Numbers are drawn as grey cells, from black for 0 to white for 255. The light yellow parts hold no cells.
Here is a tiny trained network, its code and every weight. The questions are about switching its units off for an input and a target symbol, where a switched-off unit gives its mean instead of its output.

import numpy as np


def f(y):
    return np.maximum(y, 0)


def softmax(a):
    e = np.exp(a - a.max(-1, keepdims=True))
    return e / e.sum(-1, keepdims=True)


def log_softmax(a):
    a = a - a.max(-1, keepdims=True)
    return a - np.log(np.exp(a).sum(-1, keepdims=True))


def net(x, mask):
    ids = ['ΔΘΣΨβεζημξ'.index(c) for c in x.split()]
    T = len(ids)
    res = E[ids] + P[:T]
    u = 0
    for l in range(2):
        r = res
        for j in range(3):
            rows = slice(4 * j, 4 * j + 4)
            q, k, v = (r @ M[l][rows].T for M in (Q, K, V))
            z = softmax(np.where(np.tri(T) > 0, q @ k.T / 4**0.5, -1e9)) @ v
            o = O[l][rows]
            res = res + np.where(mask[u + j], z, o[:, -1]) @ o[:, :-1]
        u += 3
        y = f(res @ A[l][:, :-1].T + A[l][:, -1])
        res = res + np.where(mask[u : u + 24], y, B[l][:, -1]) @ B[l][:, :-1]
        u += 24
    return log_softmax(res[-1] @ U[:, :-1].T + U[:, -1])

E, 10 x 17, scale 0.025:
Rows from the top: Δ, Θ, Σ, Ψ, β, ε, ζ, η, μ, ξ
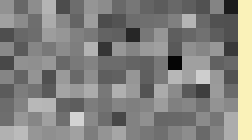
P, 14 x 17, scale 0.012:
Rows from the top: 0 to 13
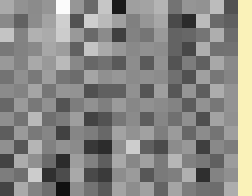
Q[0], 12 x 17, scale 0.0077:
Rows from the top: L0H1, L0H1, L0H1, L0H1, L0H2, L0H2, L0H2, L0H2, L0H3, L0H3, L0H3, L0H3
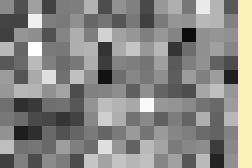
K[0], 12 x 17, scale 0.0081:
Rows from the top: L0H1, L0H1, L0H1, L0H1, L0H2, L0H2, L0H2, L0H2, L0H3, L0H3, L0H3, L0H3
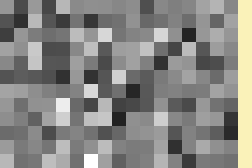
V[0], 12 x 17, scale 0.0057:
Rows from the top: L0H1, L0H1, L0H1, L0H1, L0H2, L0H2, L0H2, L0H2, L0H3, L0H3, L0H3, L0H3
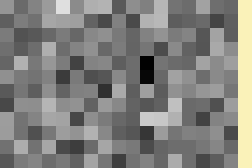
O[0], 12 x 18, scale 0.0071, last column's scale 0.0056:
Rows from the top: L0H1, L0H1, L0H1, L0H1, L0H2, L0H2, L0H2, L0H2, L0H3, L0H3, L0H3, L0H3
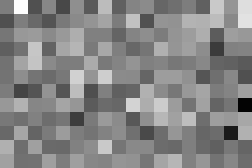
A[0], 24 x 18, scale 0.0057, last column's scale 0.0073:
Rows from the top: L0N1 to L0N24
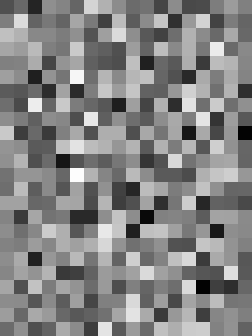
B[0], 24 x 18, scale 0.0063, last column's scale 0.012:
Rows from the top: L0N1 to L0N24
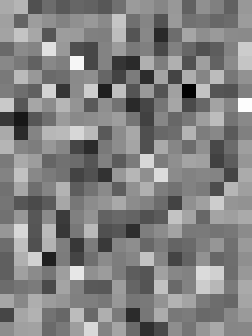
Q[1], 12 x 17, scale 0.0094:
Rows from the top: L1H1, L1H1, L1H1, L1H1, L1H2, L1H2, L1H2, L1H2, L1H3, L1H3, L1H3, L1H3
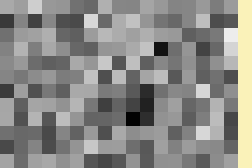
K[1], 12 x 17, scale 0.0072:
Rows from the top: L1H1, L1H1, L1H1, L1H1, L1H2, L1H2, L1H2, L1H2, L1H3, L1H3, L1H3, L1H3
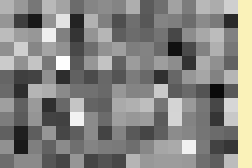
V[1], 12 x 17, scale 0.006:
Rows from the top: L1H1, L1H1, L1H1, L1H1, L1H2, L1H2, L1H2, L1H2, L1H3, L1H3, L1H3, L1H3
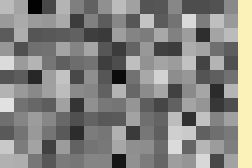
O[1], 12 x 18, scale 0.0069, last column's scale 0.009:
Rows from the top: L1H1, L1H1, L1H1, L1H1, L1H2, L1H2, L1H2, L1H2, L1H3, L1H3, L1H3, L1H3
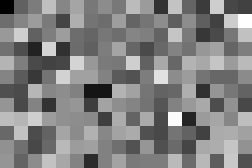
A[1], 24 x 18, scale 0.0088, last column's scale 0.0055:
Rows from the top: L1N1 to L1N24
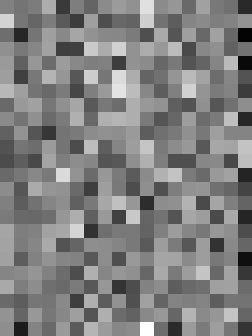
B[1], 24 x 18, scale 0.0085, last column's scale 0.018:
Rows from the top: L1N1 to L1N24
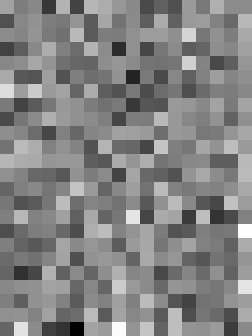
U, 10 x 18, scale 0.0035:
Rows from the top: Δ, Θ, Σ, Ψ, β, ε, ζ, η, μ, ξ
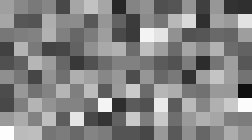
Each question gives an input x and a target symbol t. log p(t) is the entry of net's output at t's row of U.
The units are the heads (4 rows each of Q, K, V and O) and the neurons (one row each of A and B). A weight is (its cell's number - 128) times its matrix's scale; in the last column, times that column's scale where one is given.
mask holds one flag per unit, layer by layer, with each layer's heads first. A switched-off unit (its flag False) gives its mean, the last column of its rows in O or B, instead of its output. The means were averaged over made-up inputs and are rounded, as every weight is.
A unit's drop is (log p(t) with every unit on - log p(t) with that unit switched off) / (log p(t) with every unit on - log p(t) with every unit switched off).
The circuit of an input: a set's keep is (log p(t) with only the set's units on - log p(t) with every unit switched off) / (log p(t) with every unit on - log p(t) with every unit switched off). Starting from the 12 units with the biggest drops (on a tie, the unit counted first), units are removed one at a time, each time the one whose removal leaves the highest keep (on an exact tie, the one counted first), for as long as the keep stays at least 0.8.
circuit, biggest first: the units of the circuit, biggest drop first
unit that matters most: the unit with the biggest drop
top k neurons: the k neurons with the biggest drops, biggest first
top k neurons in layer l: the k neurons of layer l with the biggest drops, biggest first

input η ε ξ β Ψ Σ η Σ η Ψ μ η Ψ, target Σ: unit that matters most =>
L0N5
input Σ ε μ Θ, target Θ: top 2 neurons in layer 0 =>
(L0N9 L0N5)
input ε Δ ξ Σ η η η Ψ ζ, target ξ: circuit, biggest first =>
(L0H3 L0N11 L1H1)
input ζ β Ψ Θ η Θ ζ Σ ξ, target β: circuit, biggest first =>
(L1H2 L0N3 L1H1)
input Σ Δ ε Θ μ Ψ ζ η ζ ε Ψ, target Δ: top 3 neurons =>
(L0N5 L1N13 L0N8)
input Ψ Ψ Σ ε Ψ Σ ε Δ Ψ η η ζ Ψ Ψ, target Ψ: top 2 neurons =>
(L1N24 L0N8)
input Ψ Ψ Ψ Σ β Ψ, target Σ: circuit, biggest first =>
(L1H2 L0N8 L0H2)
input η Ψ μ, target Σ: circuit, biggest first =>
(L1H3 L1N17 L1N19)
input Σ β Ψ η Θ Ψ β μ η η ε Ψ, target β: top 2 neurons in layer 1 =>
(L1N4 L1N22)
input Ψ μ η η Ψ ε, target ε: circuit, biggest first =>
(L1H3 L0N7)
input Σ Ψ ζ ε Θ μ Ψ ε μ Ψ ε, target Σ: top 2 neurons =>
(L0N5 L1N19)
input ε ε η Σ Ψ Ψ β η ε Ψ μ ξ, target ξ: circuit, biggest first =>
(L1N7 L1H1 L0N8)
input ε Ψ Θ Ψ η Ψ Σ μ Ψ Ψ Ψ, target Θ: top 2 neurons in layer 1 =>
(L1N3 L1N15)
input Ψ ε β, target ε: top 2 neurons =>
(L0N8 L0N13)
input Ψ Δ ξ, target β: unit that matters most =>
L1H1
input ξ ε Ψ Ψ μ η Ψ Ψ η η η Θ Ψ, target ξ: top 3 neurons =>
(L0N23 L0N8 L0N5)
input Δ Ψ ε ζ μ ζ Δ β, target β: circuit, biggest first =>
(L1H2 L0N2)
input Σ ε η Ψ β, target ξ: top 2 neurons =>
(L0N8 L0N23)
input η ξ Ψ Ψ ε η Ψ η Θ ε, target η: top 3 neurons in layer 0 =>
(L0N8 L0N12 L0N5)
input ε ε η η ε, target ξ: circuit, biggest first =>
(L1H1 L0N8)
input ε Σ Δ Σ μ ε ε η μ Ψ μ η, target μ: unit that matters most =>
L0N20
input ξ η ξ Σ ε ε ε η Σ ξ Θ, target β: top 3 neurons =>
(L0N8 L0N3 L1N17)
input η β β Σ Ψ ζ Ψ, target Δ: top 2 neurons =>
(L0N8 L0N4)
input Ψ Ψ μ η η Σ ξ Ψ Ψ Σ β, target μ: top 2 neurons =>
(L0N4 L0N5)
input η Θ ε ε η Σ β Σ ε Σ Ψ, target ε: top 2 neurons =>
(L0N5 L0N8)
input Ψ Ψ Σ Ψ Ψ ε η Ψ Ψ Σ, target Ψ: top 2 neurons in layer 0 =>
(L0N8 L0N4)
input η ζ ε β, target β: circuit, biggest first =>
(L1H2)
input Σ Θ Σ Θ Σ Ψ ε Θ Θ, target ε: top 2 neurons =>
(L0N21 L0N5)
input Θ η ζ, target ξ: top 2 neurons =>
(L0N4 L0N11)
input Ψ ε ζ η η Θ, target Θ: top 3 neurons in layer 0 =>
(L0N9 L0N8 L0N4)
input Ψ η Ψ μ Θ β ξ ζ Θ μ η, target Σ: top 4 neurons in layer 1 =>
(L1N19 L1N17 L1N23 L1N18)
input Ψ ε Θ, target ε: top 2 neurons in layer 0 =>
(L0N21 L0N15)
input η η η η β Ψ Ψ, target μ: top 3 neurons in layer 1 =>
(L1N3 L1N12 L1N14)
